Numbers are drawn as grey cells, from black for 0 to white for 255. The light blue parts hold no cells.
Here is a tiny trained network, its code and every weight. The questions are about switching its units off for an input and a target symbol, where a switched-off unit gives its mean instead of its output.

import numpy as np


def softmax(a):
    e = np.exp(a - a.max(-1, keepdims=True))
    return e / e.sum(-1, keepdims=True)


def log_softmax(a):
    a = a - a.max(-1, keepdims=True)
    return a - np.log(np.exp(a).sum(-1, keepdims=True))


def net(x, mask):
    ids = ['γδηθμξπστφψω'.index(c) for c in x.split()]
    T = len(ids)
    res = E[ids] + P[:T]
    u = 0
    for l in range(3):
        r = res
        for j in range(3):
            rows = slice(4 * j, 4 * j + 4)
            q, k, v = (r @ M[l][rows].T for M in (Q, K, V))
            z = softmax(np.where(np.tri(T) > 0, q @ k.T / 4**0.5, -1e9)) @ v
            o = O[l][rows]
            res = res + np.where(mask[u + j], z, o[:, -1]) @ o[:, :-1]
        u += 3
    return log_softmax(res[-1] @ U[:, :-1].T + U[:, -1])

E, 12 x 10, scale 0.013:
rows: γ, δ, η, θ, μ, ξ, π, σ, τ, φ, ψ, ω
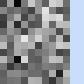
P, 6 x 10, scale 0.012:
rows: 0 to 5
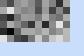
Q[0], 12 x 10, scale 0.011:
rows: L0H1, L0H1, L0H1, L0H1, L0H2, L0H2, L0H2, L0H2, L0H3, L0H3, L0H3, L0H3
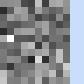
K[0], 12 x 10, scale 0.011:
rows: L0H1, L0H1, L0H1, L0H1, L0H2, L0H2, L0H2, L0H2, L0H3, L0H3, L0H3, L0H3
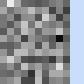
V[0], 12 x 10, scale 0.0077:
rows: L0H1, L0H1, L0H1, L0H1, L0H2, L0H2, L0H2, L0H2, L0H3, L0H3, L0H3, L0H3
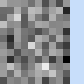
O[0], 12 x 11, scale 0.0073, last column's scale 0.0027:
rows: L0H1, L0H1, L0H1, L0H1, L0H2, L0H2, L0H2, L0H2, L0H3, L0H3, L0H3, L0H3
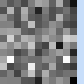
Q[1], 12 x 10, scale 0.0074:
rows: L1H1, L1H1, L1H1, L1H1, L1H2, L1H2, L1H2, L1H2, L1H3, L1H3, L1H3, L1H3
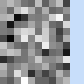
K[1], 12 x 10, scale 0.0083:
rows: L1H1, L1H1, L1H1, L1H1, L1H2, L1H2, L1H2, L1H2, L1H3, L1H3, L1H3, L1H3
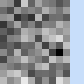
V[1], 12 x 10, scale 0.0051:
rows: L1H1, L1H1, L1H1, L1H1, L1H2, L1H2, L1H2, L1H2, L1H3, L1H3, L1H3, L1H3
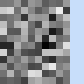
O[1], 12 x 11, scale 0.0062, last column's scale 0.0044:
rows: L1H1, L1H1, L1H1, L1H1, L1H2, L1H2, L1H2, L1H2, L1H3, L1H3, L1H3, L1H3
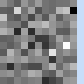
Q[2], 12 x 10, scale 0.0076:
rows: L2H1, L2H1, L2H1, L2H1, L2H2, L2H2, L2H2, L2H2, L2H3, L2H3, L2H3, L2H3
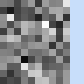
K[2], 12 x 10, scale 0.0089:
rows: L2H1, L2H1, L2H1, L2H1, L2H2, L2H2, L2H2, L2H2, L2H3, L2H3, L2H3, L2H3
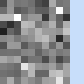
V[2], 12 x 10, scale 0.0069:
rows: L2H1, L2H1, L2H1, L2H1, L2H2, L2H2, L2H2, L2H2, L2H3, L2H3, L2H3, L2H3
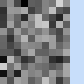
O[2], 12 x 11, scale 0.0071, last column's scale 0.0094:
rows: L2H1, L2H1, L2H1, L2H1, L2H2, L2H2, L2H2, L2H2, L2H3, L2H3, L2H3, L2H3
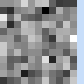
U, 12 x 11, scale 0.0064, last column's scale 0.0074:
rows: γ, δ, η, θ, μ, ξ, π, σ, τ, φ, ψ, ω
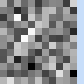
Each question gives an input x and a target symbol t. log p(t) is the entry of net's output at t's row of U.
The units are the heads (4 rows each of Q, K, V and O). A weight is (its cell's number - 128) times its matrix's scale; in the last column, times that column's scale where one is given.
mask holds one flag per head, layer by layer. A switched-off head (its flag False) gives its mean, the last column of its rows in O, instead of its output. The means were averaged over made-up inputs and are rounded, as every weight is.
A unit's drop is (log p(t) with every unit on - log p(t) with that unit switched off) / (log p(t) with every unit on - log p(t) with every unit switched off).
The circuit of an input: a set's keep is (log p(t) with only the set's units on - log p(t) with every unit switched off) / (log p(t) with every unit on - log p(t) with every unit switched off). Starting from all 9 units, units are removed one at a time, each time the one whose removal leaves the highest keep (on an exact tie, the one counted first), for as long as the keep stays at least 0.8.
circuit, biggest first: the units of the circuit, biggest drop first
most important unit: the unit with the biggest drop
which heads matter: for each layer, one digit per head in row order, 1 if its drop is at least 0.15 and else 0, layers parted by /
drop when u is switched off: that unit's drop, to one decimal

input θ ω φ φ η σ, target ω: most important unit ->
L0H3
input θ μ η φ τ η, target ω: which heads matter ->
001 / 000 / 101
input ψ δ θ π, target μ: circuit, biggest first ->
L0H3; L1H2; L0H1
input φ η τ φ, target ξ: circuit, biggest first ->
L0H1; L2H1
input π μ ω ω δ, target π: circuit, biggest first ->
L2H3; L2H1; L0H1
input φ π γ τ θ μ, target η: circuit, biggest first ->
L1H1; L1H2
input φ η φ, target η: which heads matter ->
000 / 010 / 000
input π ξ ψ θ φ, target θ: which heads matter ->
010 / 000 / 100
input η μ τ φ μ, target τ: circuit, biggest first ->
L2H3; L2H1
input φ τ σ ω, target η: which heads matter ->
000 / 100 / 000
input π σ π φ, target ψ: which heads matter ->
111 / 001 / 101
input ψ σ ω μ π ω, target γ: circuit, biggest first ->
L2H2; L0H3; L1H1; L0H1
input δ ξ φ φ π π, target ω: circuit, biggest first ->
L0H3; L2H1
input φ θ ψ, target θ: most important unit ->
L0H2
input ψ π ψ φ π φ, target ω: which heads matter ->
001 / 000 / 110
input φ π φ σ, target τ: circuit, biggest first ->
L2H1; L0H1
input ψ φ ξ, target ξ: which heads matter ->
100 / 010 / 000
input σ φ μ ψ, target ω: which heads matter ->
001 / 000 / 010
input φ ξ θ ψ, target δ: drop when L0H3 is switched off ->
0.2
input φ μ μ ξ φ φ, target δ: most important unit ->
L0H1
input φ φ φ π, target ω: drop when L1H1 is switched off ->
0.0
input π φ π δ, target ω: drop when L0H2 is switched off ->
0.1
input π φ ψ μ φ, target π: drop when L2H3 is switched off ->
0.4
